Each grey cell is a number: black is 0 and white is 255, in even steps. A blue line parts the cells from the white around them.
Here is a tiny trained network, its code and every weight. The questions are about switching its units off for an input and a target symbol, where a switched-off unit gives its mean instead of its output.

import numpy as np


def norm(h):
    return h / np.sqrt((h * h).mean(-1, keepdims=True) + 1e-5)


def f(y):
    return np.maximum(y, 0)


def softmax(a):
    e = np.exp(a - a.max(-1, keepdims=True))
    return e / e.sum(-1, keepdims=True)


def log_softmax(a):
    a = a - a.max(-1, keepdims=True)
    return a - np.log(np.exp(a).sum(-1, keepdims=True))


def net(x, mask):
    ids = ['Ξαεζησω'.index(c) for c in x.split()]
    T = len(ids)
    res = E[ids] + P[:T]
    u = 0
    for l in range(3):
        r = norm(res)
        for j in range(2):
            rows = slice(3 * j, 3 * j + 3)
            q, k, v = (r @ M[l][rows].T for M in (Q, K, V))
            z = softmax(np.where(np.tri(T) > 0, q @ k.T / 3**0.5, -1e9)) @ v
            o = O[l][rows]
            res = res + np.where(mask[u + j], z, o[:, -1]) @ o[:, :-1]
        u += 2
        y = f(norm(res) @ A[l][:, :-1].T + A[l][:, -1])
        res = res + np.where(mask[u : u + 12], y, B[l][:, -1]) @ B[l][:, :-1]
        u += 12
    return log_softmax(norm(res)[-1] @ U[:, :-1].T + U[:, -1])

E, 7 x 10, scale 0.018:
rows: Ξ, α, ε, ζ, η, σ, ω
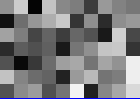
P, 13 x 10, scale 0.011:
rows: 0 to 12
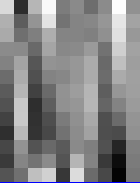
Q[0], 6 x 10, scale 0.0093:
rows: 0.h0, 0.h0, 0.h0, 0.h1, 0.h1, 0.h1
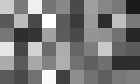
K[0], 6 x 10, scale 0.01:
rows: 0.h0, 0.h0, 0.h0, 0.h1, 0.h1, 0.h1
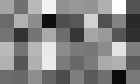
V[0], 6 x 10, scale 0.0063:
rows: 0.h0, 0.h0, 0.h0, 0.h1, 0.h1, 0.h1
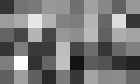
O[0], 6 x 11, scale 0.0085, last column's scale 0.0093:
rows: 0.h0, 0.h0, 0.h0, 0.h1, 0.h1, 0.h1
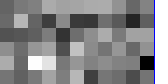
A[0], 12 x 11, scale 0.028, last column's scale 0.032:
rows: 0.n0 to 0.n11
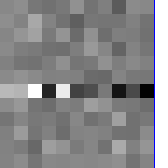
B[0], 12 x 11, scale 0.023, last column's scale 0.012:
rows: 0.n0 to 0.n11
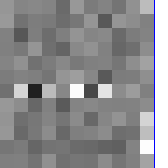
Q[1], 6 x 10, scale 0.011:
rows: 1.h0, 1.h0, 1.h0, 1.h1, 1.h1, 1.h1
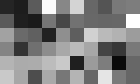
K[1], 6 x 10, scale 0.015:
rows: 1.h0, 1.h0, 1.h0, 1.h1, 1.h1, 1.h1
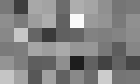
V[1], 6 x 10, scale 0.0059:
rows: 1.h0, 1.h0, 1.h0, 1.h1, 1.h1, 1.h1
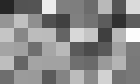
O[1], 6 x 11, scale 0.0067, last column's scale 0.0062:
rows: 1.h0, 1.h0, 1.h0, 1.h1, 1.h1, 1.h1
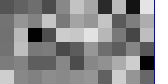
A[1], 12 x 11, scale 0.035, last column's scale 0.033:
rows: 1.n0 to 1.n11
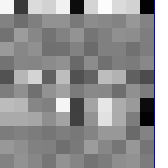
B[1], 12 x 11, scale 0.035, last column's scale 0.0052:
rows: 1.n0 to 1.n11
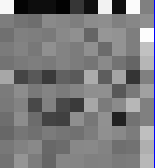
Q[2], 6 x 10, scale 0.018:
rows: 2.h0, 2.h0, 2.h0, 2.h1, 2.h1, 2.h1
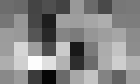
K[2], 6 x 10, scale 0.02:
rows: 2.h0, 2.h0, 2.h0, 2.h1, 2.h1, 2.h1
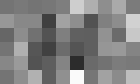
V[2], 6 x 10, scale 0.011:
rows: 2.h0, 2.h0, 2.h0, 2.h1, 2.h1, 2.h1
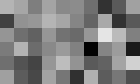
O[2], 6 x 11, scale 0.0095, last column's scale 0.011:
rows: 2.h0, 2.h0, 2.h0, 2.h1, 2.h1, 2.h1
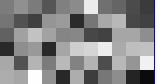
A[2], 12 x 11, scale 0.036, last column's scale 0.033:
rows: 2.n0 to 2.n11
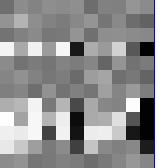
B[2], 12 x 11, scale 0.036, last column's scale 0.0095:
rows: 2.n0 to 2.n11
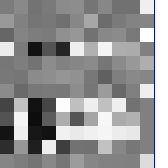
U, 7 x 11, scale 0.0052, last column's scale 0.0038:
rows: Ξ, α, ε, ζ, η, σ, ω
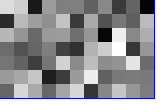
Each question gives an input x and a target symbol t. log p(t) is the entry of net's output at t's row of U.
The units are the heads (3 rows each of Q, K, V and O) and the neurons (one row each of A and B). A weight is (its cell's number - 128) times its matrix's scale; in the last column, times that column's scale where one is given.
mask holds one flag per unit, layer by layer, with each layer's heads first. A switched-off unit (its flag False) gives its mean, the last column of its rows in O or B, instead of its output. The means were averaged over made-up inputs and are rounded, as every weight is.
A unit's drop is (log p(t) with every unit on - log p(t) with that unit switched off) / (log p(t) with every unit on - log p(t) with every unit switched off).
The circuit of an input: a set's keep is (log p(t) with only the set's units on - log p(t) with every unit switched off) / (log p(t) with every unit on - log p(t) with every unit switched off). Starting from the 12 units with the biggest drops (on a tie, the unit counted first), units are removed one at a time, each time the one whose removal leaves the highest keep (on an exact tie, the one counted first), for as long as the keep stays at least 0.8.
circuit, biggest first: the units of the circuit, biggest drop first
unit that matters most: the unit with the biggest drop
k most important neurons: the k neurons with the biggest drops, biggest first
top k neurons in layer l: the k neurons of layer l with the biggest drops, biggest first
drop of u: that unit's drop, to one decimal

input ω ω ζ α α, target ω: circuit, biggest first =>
[0.h1, 2.h1]
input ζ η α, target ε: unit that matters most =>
2.h1
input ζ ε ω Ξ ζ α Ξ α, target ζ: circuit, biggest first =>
[0.h1, 2.h0, 2.h1]
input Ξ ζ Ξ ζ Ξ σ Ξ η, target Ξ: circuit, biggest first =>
[2.h1, 0.n3]
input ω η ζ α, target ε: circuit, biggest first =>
[0.h0, 2.h1]
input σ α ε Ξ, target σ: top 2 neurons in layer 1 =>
[1.n3, 1.n2]
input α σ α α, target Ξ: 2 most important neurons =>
[0.n10, 1.n10]
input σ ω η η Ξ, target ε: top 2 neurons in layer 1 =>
[1.n11, 1.n1]
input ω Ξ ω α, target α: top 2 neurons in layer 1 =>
[1.n4, 1.n6]
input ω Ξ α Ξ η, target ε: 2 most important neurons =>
[1.n2, 2.n6]
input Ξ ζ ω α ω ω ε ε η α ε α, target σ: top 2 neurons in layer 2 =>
[2.n2, 2.n0]
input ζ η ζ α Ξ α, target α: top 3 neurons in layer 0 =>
[0.n10, 0.n9, 0.n8]
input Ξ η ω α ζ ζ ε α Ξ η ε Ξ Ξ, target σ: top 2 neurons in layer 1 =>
[1.n2, 1.n3]
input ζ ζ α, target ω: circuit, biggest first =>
[2.h1]
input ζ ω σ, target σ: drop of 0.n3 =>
0.2
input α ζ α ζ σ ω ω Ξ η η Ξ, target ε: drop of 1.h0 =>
0.2
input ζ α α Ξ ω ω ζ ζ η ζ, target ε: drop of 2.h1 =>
0.8
